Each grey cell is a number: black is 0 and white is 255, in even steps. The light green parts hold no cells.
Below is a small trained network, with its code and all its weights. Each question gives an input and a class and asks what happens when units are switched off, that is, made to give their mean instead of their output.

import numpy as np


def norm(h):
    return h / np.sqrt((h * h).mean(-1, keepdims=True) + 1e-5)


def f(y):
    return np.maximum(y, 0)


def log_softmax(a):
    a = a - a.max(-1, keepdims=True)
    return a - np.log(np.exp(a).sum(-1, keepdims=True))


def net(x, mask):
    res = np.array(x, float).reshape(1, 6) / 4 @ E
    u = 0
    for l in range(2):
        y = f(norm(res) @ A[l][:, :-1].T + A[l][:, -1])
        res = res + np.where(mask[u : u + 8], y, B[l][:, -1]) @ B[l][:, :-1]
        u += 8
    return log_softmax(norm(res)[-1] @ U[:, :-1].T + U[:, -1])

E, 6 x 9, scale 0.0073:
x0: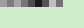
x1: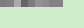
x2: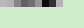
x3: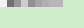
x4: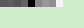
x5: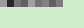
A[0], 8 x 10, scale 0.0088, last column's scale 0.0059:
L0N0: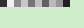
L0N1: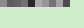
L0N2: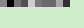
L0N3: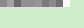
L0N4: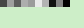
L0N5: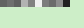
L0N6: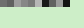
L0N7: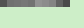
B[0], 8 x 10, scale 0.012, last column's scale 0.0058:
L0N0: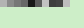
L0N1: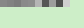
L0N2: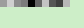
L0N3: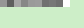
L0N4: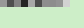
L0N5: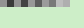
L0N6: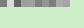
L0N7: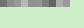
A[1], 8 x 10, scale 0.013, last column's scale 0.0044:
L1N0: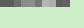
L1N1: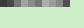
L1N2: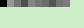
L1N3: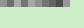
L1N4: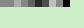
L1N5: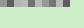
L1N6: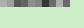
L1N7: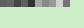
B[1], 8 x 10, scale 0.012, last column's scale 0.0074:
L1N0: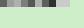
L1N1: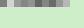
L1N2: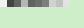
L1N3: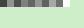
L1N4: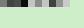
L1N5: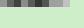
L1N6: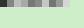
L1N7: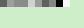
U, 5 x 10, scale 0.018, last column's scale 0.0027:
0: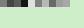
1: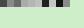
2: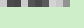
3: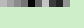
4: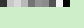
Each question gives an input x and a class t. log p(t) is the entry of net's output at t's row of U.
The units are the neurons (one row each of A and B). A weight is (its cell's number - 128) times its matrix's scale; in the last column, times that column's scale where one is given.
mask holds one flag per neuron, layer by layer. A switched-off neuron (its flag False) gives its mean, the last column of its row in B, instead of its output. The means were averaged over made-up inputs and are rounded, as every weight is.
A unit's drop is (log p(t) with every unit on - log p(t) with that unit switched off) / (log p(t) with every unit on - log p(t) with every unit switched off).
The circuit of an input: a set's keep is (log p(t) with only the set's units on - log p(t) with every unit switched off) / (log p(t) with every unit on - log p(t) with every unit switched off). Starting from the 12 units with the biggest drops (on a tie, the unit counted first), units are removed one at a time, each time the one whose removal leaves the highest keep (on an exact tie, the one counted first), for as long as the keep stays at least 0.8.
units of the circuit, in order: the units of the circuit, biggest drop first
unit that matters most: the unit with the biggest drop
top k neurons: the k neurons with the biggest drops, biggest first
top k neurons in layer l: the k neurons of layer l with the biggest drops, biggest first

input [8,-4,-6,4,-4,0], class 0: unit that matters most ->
L1N4
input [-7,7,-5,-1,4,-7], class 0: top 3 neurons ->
(L0N4; L0N5; L0N2)
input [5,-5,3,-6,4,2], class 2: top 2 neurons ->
(L1N2; L0N4)
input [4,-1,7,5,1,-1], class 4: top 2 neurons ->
(L1N6; L1N2)
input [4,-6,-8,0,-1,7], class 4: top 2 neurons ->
(L1N0; L0N0)
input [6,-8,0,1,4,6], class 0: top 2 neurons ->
(L1N4; L0N0)
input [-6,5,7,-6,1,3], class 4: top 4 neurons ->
(L1N6; L0N6; L1N4; L1N5)
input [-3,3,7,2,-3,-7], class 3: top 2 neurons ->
(L0N0; L1N0)
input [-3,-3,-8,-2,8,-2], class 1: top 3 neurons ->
(L1N7; L1N6; L0N1)
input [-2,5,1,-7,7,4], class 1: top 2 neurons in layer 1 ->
(L1N7; L1N5)
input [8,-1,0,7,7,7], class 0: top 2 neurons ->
(L1N4; L1N2)
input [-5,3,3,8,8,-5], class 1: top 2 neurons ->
(L1N7; L1N2)
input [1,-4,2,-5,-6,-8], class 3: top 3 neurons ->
(L0N0; L1N7; L0N1)
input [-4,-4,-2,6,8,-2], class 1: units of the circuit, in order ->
(L1N7)
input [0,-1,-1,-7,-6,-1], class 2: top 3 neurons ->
(L1N2; L1N7; L0N1)
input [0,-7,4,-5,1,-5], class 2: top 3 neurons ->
(L1N2; L0N2; L1N7)
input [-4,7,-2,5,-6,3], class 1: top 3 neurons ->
(L1N2; L1N3; L1N4)
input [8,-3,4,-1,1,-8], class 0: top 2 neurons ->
(L1N4; L0N2)
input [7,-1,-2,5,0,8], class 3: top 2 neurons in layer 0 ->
(L0N2; L0N4)
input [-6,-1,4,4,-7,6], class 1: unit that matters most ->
L1N3
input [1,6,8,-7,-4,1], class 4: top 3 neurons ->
(L1N6; L0N6; L1N5)
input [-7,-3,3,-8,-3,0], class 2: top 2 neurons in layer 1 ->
(L1N2; L1N4)
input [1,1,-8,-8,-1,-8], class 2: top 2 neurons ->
(L1N2; L0N2)
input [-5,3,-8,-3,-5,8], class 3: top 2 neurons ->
(L0N2; L1N6)
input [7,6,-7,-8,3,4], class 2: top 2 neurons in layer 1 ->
(L1N2; L1N6)
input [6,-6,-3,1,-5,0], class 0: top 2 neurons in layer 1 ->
(L1N4; L1N7)
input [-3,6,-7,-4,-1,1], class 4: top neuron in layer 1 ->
(L1N0)
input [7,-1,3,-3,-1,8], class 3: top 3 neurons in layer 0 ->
(L0N2; L0N4; L0N5)
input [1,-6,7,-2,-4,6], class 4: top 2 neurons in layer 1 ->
(L1N6; L1N7)
